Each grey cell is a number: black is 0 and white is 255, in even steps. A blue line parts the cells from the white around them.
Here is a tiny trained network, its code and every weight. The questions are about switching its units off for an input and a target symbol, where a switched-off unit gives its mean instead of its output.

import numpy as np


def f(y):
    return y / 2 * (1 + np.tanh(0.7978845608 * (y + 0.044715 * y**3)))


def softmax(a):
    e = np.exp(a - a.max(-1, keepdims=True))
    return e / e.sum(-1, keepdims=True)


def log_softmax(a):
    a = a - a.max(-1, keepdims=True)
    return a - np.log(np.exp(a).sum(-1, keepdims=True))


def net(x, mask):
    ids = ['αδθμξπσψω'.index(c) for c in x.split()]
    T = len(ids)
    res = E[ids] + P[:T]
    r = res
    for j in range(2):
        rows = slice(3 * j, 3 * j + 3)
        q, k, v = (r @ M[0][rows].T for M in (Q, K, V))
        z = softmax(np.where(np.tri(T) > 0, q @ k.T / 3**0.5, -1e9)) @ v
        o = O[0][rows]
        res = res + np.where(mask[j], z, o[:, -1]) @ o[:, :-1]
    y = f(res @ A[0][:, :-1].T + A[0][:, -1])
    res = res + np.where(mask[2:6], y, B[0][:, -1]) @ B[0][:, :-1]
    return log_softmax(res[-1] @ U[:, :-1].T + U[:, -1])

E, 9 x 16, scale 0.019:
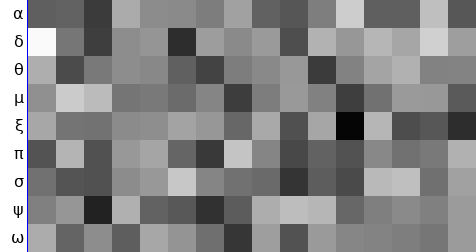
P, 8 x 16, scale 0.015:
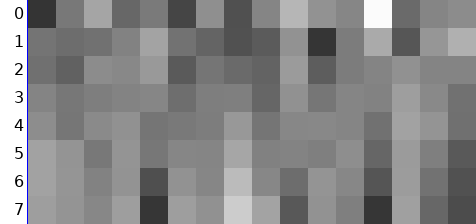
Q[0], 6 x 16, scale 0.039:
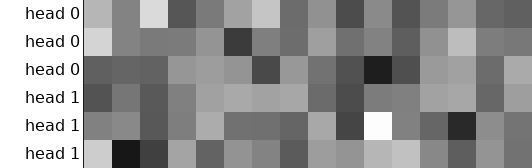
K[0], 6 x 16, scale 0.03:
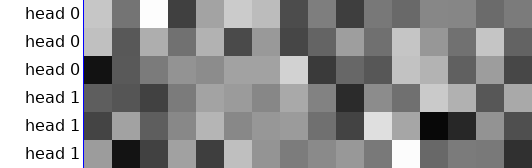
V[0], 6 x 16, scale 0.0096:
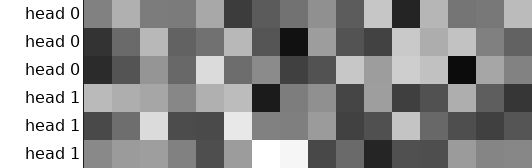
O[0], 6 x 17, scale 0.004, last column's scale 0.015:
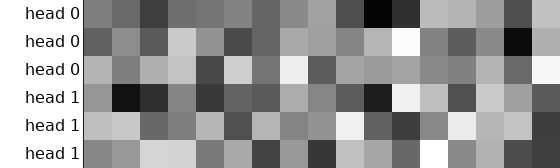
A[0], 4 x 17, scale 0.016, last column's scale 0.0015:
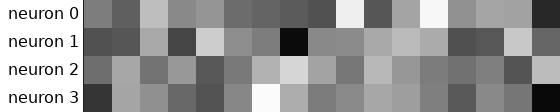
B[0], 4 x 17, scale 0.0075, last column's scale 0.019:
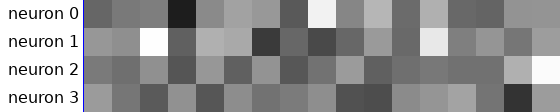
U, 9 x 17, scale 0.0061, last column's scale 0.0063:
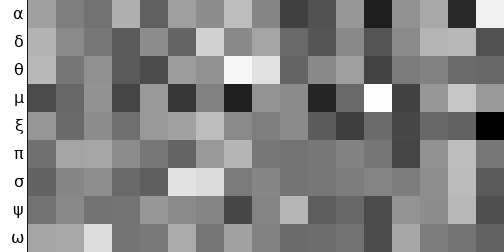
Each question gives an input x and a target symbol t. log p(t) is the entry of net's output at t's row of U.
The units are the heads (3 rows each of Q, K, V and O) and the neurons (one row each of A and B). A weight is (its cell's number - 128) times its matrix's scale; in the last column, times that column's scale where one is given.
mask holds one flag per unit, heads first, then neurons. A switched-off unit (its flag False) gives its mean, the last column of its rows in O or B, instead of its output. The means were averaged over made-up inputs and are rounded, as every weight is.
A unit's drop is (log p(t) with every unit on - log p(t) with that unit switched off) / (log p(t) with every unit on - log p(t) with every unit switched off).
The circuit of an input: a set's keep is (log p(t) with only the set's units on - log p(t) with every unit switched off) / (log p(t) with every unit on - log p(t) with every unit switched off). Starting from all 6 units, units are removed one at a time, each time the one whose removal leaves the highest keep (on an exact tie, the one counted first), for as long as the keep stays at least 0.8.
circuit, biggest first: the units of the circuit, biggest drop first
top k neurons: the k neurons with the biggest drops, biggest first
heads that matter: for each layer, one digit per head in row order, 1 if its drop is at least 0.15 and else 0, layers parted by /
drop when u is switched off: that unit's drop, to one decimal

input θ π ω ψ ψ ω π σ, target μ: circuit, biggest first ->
(head 0)
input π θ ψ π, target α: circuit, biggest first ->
(head 0; neuron 2)
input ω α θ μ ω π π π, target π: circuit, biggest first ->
(neuron 2; head 0)
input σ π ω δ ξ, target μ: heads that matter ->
11
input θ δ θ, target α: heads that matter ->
01
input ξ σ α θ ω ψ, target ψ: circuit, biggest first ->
(head 1; head 0; neuron 1)
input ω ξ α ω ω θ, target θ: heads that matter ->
01
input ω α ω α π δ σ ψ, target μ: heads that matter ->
10
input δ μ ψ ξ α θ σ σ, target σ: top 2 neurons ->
(neuron 0; neuron 3)
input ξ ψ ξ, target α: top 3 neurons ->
(neuron 2; neuron 0; neuron 1)
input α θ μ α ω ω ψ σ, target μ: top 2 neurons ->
(neuron 2; neuron 0)
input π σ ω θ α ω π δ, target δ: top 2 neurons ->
(neuron 2; neuron 1)
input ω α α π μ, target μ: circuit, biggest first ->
(head 1; neuron 0)
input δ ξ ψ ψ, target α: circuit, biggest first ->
(neuron 2; head 1; head 0)
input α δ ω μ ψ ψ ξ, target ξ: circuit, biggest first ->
(neuron 2; head 1)
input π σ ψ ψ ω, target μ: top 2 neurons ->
(neuron 1; neuron 3)
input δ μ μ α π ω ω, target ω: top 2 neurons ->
(neuron 1; neuron 2)
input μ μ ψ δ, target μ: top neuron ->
(neuron 1)
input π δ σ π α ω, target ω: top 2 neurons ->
(neuron 2; neuron 1)
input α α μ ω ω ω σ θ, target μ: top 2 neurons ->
(neuron 2; neuron 0)
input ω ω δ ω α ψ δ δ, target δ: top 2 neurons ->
(neuron 3; neuron 1)
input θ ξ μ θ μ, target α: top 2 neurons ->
(neuron 2; neuron 0)
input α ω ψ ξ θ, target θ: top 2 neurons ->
(neuron 0; neuron 1)
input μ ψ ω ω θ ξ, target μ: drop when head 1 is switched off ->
0.3
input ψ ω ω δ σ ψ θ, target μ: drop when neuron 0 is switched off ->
0.2
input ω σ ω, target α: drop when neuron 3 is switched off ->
0.0
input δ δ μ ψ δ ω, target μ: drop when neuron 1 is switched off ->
0.6
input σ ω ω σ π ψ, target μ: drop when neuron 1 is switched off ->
0.3
